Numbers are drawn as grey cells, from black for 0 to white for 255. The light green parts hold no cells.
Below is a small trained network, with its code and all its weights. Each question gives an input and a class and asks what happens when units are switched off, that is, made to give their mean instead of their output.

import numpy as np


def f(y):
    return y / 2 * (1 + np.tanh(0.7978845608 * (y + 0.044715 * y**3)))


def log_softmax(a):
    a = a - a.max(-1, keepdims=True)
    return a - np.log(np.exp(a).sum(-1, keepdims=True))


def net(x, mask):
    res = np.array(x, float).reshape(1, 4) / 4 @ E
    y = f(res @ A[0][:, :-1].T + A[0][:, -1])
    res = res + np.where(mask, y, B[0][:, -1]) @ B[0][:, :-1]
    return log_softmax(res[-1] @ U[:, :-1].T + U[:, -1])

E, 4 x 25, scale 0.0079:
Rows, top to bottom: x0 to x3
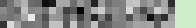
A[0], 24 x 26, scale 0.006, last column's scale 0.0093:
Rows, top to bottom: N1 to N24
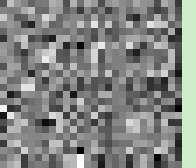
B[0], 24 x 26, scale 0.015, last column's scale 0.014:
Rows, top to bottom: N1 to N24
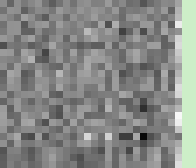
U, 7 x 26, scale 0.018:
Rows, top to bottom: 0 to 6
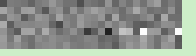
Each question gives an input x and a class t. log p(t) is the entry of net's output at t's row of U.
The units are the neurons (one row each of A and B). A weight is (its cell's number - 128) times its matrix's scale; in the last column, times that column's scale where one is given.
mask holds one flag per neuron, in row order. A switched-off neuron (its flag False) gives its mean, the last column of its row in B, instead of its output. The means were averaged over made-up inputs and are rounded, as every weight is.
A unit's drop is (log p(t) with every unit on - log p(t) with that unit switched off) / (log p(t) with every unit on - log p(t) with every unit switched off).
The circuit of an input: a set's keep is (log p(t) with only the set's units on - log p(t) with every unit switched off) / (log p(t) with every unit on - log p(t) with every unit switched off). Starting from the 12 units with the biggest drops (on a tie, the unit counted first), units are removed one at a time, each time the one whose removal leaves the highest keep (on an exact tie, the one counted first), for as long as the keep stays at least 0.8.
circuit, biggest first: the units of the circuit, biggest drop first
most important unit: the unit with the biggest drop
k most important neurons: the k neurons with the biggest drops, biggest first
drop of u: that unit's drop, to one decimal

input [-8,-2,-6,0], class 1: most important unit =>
N8
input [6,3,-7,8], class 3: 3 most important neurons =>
[N17, N19, N21]
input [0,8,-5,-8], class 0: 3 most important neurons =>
[N7, N22, N17]
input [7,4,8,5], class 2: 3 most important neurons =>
[N13, N12, N2]
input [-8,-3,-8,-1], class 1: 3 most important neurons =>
[N8, N9, N3]
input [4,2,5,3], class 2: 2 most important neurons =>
[N13, N8]
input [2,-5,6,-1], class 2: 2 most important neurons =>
[N13, N12]
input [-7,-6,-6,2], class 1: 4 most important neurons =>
[N8, N9, N3, N7]
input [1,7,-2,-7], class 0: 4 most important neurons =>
[N7, N22, N17, N19]
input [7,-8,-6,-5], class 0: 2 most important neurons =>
[N23, N24]
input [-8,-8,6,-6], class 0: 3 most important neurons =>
[N23, N24, N18]
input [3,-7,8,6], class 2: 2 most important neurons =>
[N13, N12]
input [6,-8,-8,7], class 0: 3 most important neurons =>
[N23, N24, N13]
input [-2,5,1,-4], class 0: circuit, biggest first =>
[N7]
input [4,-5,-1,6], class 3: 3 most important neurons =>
[N17, N7, N19]
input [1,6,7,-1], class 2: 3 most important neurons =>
[N13, N12, N2]
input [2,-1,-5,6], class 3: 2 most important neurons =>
[N17, N13]
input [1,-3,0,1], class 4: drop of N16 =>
0.2
